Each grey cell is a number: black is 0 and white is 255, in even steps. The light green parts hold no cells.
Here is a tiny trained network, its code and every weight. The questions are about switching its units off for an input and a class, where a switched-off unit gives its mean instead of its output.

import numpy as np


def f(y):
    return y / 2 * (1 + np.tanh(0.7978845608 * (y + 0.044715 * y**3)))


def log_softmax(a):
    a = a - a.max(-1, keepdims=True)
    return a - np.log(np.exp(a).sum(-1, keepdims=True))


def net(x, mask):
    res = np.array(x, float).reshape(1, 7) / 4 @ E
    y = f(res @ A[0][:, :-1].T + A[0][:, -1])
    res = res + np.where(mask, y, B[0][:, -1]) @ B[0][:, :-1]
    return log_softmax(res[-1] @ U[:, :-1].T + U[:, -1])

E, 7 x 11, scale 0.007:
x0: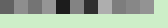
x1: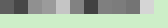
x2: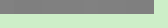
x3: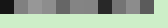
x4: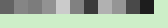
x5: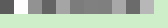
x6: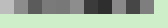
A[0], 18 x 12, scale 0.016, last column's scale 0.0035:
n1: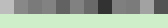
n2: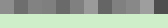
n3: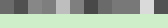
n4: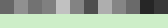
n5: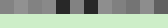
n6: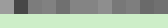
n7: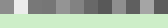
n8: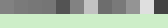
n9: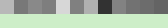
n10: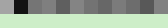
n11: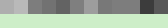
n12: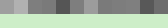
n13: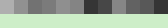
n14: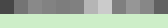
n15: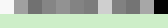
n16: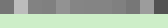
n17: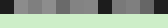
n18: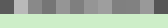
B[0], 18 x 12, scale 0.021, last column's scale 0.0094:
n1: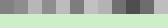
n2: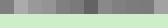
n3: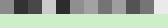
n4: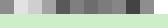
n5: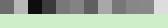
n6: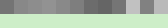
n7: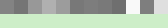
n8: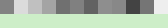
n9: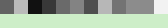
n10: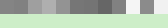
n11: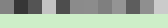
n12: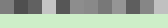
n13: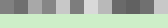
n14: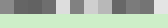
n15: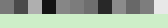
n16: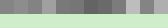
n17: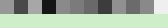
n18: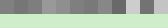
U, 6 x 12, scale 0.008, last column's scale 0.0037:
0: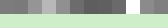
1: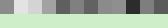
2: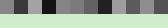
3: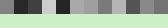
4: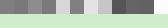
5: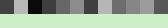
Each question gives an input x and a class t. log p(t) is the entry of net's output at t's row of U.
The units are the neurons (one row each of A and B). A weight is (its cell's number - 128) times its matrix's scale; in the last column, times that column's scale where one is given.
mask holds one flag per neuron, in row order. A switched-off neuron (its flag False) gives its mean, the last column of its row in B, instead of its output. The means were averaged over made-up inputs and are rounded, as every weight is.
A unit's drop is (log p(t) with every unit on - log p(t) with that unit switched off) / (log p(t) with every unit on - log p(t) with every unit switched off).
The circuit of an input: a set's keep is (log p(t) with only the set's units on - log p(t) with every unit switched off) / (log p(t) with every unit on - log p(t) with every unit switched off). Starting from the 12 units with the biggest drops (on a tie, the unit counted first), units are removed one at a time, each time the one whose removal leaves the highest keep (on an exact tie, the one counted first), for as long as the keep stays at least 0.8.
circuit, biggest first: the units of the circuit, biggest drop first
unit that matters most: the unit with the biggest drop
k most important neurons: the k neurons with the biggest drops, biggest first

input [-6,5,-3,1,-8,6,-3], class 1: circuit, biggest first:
n8
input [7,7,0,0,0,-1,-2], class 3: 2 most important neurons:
n3; n9
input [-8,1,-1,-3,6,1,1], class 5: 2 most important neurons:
n9; n8
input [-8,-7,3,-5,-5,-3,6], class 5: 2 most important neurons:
n9; n3
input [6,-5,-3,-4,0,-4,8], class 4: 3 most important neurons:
n13; n1; n9
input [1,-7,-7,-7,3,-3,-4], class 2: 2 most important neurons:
n15; n3
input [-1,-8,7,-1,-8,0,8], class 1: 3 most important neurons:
n8; n1; n3
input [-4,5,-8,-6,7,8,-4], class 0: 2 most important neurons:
n7; n18
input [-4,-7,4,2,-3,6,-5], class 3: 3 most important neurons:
n11; n12; n10
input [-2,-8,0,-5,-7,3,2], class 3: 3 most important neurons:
n11; n12; n4
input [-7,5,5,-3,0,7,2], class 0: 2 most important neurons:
n7; n5
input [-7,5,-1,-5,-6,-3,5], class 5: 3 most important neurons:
n9; n4; n17
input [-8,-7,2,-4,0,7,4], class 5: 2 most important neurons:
n9; n10
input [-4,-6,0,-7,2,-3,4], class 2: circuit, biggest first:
n15
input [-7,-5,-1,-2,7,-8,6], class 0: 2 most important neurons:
n10; n6
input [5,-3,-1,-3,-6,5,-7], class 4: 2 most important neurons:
n14; n4
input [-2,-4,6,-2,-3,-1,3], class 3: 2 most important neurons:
n4; n11
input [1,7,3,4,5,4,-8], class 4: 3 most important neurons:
n14; n11; n12
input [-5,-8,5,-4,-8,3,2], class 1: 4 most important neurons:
n8; n3; n1; n2
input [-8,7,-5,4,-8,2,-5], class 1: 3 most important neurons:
n8; n5; n2
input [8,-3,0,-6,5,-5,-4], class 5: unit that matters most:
n5
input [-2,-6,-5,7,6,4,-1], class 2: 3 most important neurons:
n17; n8; n3
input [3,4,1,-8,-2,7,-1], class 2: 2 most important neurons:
n15; n10
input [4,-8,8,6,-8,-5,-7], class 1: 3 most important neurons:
n8; n3; n2
